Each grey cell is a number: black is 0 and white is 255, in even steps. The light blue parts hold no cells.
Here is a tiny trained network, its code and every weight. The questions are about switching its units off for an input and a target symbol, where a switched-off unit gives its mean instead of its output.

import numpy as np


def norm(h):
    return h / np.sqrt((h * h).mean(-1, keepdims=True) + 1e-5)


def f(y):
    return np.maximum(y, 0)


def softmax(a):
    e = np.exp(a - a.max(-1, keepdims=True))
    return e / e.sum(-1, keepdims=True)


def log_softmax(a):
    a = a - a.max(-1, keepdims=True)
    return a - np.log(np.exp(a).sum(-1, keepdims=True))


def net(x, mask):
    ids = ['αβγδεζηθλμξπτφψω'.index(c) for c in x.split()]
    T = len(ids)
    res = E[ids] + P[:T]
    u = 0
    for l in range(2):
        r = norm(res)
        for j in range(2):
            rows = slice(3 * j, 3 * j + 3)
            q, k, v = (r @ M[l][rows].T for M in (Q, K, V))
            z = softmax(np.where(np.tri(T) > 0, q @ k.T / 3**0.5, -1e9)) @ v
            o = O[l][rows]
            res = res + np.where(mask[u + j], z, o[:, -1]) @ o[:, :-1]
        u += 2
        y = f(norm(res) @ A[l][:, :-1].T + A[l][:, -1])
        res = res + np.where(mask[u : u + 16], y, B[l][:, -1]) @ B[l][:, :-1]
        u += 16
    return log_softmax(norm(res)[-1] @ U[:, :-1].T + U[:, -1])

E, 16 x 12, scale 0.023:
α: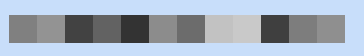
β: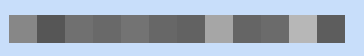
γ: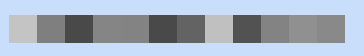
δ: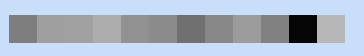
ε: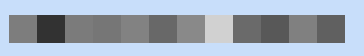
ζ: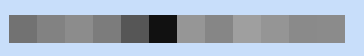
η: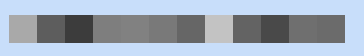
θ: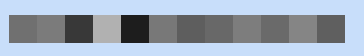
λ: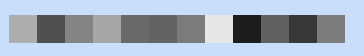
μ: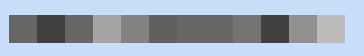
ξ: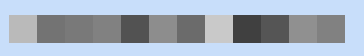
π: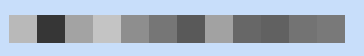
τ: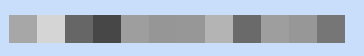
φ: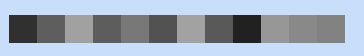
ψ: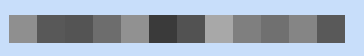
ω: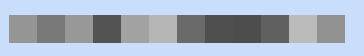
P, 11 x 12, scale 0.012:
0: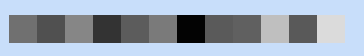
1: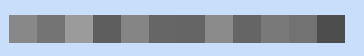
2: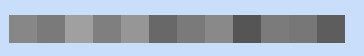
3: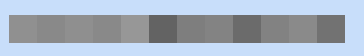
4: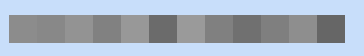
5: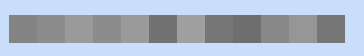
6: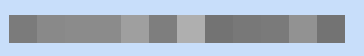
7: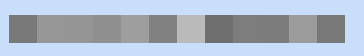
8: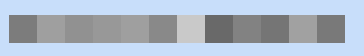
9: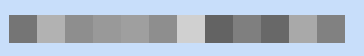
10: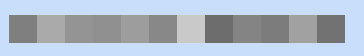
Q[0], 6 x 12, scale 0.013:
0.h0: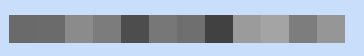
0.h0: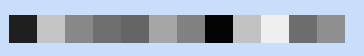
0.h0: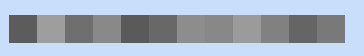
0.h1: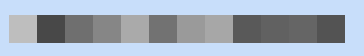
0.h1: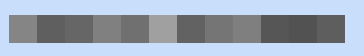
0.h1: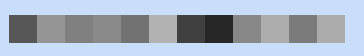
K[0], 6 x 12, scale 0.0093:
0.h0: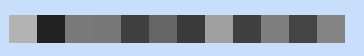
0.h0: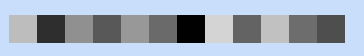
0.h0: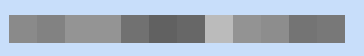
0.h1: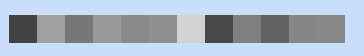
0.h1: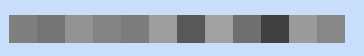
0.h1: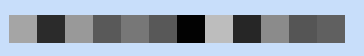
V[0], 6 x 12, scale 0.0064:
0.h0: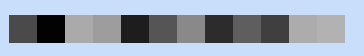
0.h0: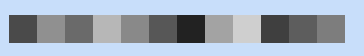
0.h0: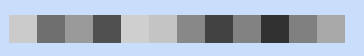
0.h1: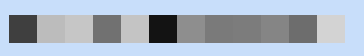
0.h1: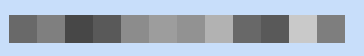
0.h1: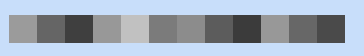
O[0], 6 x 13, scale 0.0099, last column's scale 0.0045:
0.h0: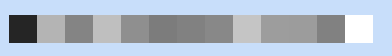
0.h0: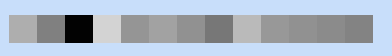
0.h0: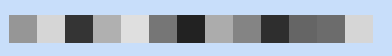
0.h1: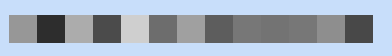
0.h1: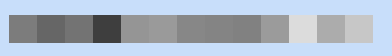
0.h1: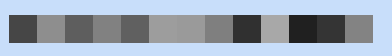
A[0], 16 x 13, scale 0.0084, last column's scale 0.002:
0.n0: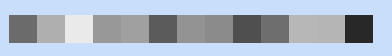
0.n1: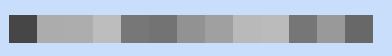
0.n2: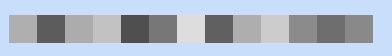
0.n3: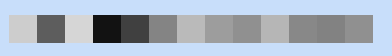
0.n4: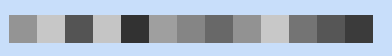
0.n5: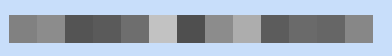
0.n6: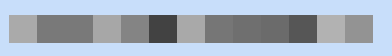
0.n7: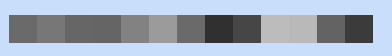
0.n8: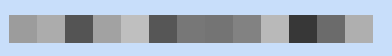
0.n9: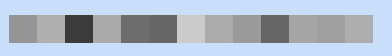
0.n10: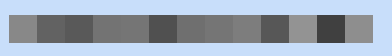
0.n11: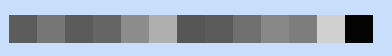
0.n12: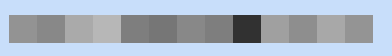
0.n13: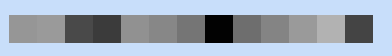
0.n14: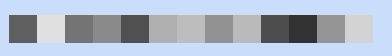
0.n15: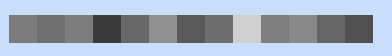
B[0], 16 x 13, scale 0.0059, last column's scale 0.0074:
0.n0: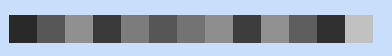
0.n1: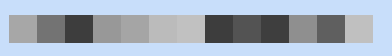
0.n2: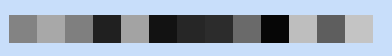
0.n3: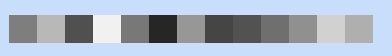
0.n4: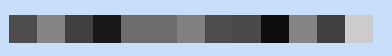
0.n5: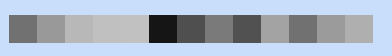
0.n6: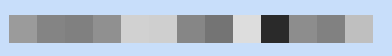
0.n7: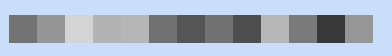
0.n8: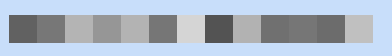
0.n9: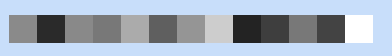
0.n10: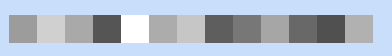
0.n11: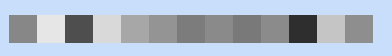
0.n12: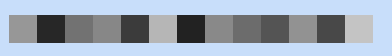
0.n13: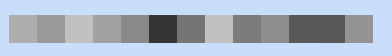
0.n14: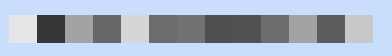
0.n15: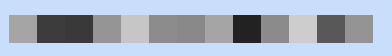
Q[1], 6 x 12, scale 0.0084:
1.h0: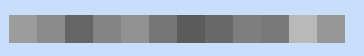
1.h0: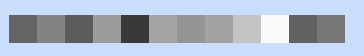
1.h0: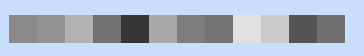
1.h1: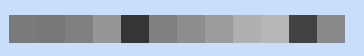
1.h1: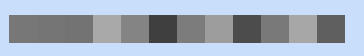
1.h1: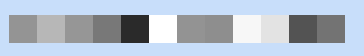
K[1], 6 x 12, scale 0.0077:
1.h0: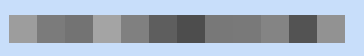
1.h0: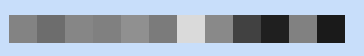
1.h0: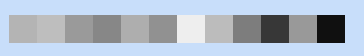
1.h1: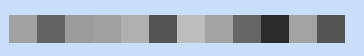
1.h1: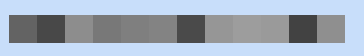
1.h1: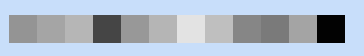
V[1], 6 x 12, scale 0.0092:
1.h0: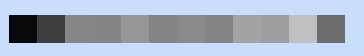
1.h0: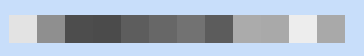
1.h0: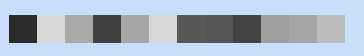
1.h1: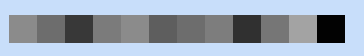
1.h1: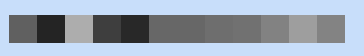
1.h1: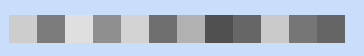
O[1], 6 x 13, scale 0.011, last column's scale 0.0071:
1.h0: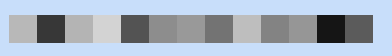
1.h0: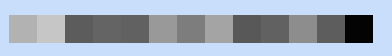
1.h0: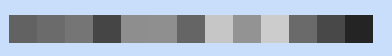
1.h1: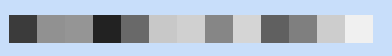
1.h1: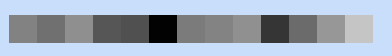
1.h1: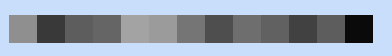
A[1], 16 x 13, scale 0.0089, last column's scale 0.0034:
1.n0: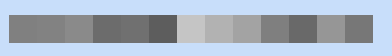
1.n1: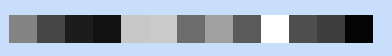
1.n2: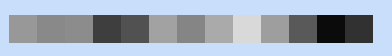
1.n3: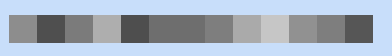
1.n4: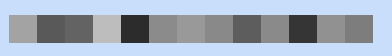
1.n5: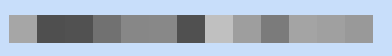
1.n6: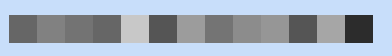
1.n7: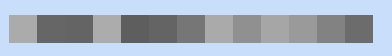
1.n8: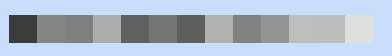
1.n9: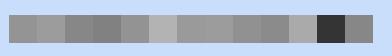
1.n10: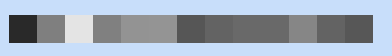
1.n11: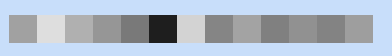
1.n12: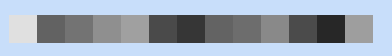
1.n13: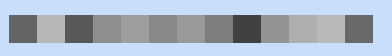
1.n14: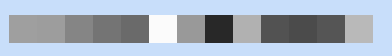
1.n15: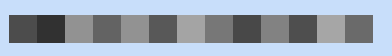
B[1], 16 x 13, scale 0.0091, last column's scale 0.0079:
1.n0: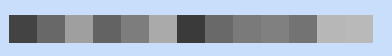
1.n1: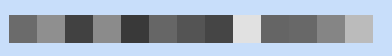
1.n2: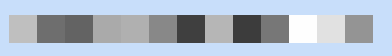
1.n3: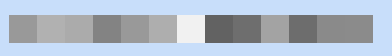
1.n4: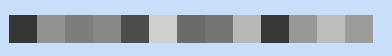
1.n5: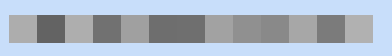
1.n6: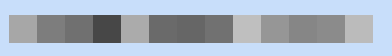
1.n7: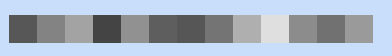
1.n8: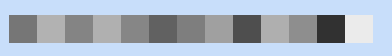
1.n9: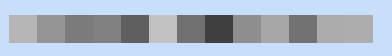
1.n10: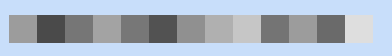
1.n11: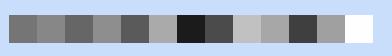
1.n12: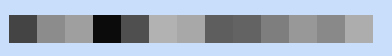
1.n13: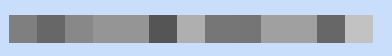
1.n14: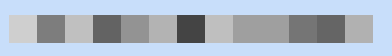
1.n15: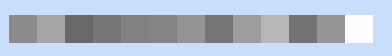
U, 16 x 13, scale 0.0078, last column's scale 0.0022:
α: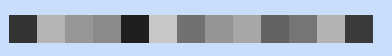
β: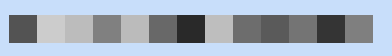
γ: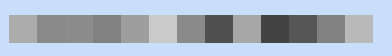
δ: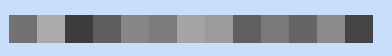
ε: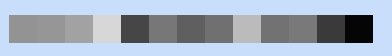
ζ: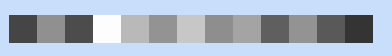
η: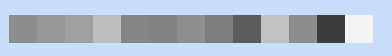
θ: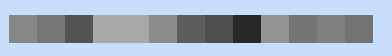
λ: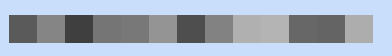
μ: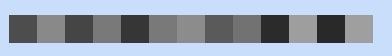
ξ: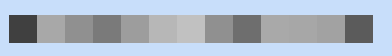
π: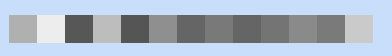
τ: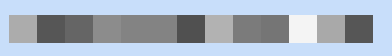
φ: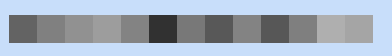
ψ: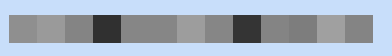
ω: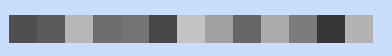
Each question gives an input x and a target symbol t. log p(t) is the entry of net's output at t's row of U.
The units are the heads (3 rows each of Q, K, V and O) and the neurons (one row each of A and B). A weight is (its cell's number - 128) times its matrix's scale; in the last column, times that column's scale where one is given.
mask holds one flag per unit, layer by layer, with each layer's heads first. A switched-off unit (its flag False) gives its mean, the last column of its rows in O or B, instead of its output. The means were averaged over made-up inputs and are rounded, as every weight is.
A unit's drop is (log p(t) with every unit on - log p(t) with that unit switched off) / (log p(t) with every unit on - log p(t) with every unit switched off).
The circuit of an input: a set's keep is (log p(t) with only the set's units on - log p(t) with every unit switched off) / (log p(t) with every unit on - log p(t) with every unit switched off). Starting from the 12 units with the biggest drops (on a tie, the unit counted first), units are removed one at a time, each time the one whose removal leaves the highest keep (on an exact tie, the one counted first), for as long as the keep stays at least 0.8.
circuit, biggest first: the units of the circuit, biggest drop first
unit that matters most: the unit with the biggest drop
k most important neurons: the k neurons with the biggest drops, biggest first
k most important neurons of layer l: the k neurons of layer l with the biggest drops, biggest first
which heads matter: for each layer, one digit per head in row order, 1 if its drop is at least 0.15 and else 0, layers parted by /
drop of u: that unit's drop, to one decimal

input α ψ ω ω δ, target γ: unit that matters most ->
0.n15
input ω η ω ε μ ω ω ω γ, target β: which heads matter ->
10 / 00
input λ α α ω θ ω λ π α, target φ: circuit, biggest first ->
[1.h0 0.n5]
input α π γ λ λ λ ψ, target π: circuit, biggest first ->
[1.h0 0.h0]
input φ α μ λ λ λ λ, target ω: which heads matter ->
10 / 11
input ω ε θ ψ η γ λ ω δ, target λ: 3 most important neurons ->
[1.n1 0.n11 0.n9]
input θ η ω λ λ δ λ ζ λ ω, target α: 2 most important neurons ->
[0.n4 1.n11]
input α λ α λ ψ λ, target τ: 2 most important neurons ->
[0.n9 1.n5]
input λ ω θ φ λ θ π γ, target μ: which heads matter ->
11 / 00
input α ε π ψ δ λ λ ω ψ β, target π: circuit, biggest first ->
[1.h0 0.h1 1.h1]
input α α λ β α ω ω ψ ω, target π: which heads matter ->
01 / 11
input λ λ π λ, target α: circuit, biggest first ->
[0.h0 1.n4 0.h1]
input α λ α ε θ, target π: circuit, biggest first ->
[1.h0 0.h1]
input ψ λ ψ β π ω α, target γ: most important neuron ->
[0.n10]
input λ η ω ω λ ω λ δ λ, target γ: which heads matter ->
11 / 00
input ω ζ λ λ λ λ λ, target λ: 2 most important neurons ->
[0.n2 0.n11]
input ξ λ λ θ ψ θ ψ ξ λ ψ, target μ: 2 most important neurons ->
[0.n4 0.n1]
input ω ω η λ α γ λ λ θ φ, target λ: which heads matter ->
00 / 11
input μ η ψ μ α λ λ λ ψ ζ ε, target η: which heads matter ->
10 / 01
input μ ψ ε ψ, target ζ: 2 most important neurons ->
[0.n1 0.n8]
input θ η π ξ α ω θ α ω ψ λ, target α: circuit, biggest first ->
[1.h1]
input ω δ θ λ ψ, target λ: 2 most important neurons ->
[1.n1 0.n11]
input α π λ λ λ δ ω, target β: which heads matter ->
10 / 00
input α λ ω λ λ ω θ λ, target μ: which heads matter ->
10 / 00
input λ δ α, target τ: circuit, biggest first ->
[0.h1 0.h0]
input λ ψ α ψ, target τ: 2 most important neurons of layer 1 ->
[1.n5 1.n1]
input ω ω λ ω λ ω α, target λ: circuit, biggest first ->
[1.h0]
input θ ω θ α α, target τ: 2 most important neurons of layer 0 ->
[0.n9 0.n15]
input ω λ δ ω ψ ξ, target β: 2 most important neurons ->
[1.n11 0.n1]
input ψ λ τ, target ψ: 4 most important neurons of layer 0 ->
[0.n3 0.n6 0.n1 0.n13]
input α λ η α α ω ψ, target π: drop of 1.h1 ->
0.1
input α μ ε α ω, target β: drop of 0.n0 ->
0.2
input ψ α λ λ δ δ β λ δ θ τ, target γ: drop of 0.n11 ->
-0.1
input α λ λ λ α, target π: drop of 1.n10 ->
0.1
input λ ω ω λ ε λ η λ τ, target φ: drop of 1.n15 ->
0.0
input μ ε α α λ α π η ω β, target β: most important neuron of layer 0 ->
[0.n0]
